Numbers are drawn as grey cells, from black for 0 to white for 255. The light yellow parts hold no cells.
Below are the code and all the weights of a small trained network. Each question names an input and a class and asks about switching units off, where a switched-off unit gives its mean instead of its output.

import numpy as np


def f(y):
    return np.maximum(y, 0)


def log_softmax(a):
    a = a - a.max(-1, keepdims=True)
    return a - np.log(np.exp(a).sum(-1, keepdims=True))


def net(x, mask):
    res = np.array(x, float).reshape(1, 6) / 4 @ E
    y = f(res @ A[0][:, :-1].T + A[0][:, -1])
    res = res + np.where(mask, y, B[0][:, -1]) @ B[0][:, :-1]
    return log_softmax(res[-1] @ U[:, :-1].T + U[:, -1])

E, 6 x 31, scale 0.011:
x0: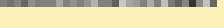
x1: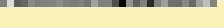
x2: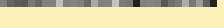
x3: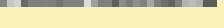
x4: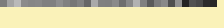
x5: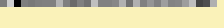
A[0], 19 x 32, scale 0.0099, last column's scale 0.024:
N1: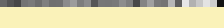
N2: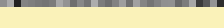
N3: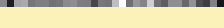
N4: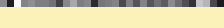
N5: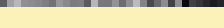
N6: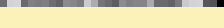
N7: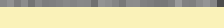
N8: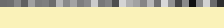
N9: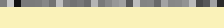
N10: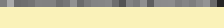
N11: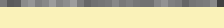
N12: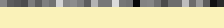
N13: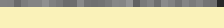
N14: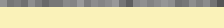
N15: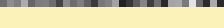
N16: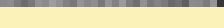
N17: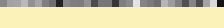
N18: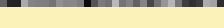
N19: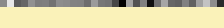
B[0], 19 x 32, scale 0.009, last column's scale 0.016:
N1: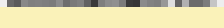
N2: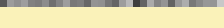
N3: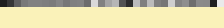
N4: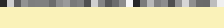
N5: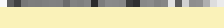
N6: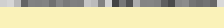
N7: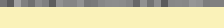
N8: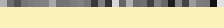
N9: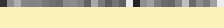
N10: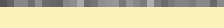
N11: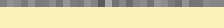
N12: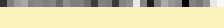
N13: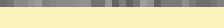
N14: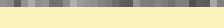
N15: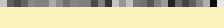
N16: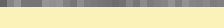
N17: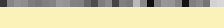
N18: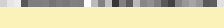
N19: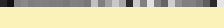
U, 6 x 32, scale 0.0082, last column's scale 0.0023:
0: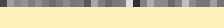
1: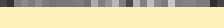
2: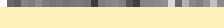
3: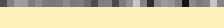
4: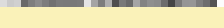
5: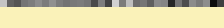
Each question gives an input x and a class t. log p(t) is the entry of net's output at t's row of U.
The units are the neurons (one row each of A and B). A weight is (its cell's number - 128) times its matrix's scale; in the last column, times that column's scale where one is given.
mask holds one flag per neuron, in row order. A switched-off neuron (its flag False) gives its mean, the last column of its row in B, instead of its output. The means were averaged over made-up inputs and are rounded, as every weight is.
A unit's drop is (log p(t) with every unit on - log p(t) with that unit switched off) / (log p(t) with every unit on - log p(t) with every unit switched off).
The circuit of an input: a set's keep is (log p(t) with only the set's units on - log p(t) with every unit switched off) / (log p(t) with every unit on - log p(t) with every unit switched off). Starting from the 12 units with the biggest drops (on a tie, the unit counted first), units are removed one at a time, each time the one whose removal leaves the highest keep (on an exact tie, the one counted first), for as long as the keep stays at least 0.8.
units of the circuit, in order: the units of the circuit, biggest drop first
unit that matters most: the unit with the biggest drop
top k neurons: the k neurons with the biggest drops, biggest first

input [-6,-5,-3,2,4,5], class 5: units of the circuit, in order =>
(N15)
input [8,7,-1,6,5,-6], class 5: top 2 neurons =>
(N8; N3)
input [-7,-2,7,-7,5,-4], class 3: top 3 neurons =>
(N12; N6; N8)
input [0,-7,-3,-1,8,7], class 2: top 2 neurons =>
(N5; N4)
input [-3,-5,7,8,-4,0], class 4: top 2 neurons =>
(N6; N17)
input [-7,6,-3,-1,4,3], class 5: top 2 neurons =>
(N15; N3)
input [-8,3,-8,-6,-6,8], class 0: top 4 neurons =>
(N9; N2; N12; N8)
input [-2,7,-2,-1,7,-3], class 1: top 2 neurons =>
(N19; N1)
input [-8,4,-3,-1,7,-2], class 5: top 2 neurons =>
(N15; N1)
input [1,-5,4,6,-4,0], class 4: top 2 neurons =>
(N6; N19)
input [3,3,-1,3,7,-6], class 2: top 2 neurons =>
(N5; N9)
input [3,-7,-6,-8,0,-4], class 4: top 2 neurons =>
(N18; N19)
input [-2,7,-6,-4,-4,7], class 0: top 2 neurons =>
(N9; N2)
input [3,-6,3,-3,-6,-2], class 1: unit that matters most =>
N3
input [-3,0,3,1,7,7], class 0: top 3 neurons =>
(N9; N2; N1)
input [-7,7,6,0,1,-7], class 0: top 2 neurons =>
(N4; N3)
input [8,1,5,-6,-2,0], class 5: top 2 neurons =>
(N8; N6)
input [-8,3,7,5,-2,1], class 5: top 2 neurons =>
(N15; N17)
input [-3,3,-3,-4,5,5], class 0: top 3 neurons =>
(N9; N1; N2)
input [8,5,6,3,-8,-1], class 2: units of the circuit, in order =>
(N1)
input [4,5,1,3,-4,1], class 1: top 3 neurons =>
(N19; N5; N15)
